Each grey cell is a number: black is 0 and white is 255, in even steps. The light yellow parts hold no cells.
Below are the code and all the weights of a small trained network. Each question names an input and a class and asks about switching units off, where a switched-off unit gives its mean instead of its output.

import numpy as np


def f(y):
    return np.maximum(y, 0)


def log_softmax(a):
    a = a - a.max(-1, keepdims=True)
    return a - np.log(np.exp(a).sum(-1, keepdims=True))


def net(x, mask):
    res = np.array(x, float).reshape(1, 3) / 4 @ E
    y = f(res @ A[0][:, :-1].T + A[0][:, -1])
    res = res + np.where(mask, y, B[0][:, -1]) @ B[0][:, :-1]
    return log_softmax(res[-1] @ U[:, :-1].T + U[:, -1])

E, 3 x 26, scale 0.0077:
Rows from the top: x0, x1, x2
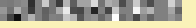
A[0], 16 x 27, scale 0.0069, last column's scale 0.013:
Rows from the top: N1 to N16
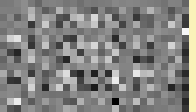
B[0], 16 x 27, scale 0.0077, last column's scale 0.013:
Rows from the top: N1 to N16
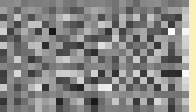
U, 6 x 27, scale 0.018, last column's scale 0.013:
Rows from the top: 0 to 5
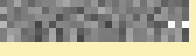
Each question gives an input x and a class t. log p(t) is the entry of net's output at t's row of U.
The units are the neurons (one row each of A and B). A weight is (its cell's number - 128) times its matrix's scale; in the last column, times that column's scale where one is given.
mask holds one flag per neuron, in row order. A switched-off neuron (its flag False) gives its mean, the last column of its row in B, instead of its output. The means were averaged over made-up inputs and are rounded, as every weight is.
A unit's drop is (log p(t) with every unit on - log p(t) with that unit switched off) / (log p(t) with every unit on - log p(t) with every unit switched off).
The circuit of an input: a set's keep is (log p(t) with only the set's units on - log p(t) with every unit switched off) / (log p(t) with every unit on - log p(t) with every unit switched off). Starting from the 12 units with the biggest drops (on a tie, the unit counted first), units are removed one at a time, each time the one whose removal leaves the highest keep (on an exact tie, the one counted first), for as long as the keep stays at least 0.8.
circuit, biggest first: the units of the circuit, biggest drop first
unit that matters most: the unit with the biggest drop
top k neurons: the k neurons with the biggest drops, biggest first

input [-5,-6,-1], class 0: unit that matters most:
N9
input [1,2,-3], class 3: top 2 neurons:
[N12 N8]
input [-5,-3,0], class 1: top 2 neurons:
[N13 N11]
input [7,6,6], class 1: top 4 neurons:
[N7 N4 N9 N3]
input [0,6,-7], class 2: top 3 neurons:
[N15 N6 N9]
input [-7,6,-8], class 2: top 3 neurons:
[N15 N6 N7]
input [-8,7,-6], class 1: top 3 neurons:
[N13 N9 N2]
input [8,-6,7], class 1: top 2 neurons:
[N7 N4]
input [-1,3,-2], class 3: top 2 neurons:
[N9 N3]
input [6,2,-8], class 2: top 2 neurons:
[N15 N6]
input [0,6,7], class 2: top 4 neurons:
[N12 N8 N9 N3]
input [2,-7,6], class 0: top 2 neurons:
[N9 N3]
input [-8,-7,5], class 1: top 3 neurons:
[N13 N11 N2]
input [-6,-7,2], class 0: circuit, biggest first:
[N9]
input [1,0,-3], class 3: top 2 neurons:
[N12 N8]
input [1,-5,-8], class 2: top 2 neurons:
[N15 N6]
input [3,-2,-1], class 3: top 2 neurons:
[N13 N11]
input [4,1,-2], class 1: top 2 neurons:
[N7 N4]
